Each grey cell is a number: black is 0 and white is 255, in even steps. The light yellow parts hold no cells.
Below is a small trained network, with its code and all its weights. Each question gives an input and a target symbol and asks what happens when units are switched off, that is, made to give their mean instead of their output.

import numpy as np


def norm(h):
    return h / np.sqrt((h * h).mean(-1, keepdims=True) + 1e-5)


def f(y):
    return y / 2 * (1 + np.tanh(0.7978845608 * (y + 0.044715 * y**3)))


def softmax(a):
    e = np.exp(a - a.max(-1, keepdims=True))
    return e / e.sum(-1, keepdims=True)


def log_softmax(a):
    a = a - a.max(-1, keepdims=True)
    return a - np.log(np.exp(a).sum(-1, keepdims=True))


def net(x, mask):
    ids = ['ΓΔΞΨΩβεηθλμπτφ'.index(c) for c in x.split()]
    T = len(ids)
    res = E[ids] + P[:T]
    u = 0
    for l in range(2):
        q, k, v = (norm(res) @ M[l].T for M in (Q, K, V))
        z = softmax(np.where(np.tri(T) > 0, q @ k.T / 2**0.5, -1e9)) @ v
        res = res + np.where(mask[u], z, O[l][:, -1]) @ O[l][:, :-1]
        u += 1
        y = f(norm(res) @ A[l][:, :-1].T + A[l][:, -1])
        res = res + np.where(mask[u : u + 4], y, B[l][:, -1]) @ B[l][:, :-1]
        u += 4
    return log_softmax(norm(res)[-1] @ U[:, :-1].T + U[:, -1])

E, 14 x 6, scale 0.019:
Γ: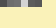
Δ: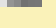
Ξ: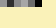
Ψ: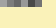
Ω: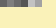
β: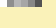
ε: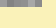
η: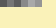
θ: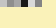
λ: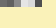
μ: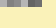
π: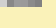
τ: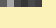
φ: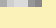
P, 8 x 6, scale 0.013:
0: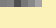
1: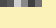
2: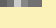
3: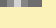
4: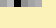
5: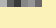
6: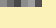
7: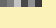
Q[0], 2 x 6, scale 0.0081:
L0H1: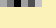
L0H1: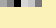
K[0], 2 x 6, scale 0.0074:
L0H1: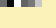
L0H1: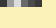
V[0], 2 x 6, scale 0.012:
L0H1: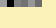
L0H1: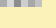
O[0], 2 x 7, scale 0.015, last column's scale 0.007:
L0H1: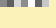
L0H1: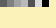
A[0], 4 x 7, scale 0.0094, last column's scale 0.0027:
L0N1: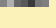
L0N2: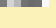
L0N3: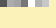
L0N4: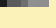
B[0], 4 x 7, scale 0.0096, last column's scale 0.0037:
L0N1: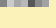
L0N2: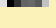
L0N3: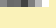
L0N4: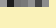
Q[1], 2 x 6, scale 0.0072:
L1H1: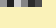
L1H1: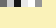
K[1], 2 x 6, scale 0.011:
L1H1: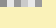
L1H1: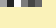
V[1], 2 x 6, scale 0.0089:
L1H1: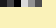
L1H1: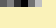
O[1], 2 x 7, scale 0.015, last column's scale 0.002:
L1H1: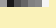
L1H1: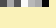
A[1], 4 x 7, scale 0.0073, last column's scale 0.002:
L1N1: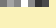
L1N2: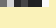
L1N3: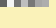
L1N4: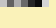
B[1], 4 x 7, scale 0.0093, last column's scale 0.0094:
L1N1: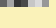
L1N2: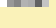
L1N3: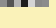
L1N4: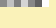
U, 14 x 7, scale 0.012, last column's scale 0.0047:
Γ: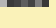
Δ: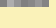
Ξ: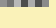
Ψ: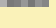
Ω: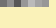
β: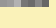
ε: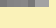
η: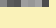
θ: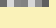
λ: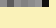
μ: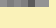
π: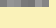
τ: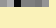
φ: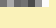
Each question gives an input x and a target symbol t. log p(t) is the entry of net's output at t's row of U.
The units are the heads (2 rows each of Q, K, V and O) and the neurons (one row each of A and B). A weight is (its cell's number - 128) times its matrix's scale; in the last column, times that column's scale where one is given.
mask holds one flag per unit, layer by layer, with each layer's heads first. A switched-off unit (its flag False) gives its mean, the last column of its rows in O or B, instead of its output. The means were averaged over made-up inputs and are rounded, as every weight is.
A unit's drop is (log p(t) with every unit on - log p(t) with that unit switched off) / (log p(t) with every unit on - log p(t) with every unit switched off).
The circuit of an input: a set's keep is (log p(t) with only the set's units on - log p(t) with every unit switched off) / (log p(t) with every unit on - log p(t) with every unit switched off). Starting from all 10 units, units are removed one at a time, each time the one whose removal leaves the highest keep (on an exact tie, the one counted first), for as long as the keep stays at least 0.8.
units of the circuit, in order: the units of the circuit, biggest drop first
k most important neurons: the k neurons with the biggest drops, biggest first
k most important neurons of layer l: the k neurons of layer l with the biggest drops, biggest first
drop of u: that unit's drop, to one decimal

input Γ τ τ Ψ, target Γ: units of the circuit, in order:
(L1H1)
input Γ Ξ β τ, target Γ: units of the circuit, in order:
(L1H1, L0H1)
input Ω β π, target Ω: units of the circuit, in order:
(L1H1, L0H1)
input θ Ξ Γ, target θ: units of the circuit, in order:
(L1H1, L1N1)
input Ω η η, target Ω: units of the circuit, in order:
(L1H1, L0N3)
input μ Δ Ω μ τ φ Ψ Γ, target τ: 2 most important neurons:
(L0N2, L0N1)
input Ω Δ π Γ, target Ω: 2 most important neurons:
(L0N2, L1N1)
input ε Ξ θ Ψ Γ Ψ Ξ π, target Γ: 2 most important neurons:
(L0N2, L1N2)
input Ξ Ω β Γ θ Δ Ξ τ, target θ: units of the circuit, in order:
(L1H1, L0H1)
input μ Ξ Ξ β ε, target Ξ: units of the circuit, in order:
(L0H1, L1H1)
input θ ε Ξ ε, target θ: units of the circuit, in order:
(L1H1, L0N3)
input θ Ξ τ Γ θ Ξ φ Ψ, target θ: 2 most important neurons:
(L0N2, L1N3)
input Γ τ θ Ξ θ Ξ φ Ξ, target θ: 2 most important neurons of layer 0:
(L0N2, L0N4)
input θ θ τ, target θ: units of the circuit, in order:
(L1H1)
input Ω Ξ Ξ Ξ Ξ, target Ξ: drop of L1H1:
0.2
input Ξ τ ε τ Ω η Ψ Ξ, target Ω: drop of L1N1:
0.2
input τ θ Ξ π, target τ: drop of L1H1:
0.2
